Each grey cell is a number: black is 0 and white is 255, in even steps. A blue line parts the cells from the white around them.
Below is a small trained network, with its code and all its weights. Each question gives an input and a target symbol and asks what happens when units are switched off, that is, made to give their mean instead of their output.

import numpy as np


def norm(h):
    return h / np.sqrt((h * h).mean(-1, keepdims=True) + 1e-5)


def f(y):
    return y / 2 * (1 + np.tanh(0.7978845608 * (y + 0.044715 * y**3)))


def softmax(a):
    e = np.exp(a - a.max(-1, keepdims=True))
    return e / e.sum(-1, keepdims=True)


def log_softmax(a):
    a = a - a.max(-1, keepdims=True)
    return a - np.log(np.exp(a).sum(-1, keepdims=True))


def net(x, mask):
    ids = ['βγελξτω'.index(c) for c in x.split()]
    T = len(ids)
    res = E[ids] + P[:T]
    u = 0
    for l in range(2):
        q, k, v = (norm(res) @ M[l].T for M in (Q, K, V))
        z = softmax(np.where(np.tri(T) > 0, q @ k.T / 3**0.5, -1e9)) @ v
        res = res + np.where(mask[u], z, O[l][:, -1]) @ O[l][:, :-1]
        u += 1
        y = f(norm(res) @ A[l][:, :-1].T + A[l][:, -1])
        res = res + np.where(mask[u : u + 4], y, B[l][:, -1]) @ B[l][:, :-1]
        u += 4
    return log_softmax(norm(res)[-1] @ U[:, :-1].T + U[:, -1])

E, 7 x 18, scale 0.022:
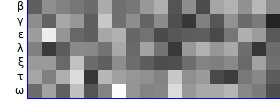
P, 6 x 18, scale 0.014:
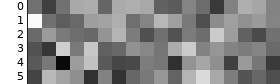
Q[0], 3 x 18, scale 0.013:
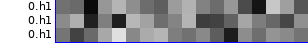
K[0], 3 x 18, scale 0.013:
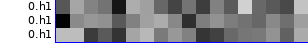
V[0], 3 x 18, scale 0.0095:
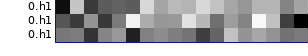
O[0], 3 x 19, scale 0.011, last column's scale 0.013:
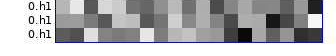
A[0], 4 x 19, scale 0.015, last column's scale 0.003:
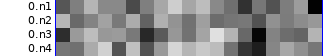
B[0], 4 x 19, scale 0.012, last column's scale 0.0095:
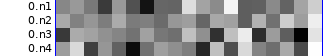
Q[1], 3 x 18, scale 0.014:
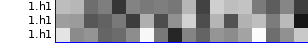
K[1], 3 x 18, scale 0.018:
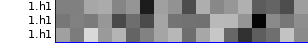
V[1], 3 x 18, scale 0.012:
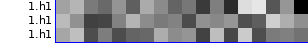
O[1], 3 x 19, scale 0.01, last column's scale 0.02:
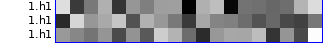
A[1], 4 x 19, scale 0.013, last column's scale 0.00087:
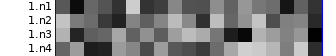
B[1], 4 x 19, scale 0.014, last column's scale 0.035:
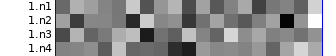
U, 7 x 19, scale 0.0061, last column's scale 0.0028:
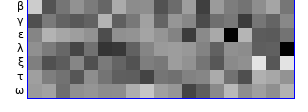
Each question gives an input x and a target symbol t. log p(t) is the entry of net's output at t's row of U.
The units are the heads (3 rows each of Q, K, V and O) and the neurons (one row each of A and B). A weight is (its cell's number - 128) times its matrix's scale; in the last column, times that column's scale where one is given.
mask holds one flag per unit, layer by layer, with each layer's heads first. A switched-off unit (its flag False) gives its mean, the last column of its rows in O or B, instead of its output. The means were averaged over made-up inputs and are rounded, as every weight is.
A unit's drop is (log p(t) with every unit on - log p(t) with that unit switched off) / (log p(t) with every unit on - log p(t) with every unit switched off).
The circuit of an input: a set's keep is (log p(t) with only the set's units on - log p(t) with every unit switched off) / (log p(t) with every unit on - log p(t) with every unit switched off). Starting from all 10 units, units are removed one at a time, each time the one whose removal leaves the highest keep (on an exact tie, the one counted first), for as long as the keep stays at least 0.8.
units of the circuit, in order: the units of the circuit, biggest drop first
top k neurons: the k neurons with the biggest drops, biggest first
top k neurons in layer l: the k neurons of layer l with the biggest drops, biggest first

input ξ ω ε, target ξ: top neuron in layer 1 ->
1.n2
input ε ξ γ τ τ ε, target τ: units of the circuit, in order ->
0.h1, 1.n4
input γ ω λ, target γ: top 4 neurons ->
0.n4, 1.n1, 1.n3, 0.n3
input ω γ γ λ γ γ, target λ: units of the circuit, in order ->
0.h1, 0.n1
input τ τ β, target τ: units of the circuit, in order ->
0.h1, 1.h1, 1.n4
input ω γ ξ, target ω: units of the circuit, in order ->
0.h1, 1.n2
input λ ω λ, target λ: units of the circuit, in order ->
0.h1, 0.n1, 1.h1
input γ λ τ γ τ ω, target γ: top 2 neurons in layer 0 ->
0.n4, 0.n2
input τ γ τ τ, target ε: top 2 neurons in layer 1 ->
1.n4, 1.n1
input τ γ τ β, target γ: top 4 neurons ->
0.n4, 1.n1, 0.n2, 0.n1
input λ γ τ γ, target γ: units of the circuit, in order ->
1.n1, 0.h1
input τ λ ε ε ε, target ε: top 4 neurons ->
0.n2, 0.n4, 0.n3, 1.n4
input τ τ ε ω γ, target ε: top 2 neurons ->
0.n4, 1.n1
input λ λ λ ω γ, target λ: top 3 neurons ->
0.n1, 1.n3, 0.n3
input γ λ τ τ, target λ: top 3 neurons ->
0.n1, 1.n1, 0.n3
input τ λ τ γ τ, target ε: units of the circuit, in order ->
0.n3
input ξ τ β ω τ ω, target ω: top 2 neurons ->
0.n4, 1.n2
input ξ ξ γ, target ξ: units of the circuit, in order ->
0.h1, 1.n2
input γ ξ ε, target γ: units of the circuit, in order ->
0.h1, 1.n1
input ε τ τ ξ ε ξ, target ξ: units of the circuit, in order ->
0.h1
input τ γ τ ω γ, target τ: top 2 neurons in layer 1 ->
1.n4, 1.n2
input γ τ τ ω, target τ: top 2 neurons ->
0.n4, 1.n4
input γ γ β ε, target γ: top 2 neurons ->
0.n4, 1.n1
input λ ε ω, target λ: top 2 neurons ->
0.n1, 0.n4
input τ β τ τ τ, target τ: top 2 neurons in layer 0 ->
0.n4, 0.n2
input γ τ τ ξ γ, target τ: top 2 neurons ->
1.n4, 0.n4
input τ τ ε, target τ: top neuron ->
0.n4
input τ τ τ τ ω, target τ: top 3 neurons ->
1.n4, 0.n4, 1.n2
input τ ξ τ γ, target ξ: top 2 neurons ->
0.n4, 1.n2
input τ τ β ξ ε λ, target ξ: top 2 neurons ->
0.n4, 1.n2
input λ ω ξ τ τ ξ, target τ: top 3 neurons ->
1.n4, 0.n4, 0.n2
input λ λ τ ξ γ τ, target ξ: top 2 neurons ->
1.n2, 1.n1
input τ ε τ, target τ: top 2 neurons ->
0.n4, 1.n2
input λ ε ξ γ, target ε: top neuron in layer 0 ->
0.n4
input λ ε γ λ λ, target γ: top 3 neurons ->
1.n1, 0.n4, 1.n3
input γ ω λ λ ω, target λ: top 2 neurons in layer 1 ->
1.n3, 1.n1
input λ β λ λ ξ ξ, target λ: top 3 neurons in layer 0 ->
0.n1, 0.n4, 0.n3
